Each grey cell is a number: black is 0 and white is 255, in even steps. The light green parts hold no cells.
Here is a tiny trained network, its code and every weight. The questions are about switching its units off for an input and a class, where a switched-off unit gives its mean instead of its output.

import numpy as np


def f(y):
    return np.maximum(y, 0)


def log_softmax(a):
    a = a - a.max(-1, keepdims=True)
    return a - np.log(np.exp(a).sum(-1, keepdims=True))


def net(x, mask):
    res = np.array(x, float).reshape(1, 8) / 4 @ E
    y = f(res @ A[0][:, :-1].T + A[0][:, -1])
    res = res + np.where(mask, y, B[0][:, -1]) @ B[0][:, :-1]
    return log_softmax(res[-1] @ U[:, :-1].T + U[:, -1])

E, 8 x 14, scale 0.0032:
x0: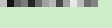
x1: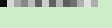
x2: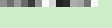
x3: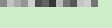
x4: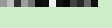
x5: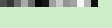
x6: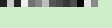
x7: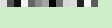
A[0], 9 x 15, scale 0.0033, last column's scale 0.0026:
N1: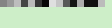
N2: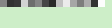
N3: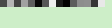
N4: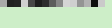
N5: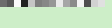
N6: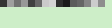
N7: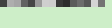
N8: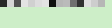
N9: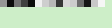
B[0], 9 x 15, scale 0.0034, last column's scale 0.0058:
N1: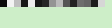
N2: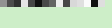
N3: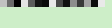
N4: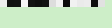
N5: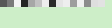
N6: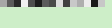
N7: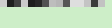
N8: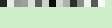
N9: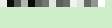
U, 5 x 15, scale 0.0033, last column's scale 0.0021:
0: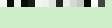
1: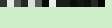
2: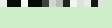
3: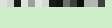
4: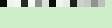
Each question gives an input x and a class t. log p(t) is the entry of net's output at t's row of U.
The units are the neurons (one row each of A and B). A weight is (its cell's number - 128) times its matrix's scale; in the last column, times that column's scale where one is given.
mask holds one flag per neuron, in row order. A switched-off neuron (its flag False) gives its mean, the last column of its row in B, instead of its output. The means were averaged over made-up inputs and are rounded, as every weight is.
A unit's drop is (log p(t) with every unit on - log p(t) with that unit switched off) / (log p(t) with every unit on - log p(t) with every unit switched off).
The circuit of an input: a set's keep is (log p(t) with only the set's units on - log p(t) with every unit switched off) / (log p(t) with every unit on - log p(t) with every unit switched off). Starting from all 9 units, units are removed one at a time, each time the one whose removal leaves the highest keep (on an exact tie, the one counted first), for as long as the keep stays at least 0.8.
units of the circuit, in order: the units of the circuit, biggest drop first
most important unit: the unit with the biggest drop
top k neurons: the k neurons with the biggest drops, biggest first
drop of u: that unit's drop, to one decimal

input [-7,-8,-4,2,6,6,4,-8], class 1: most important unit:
N1
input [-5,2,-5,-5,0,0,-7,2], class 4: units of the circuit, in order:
N3, N9
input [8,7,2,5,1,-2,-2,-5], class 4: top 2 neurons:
N4, N5
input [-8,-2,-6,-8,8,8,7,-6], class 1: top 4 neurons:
N1, N9, N7, N2
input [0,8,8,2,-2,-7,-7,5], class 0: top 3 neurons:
N9, N1, N2
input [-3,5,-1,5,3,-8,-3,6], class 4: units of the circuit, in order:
N8, N3
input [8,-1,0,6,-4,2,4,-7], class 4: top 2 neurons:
N4, N5
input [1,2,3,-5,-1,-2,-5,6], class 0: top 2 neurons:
N3, N6
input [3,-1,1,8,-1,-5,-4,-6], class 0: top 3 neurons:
N8, N2, N6
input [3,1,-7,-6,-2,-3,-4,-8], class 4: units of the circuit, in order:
N1, N5
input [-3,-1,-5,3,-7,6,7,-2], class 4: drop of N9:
0.2
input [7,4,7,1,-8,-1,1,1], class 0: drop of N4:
0.2
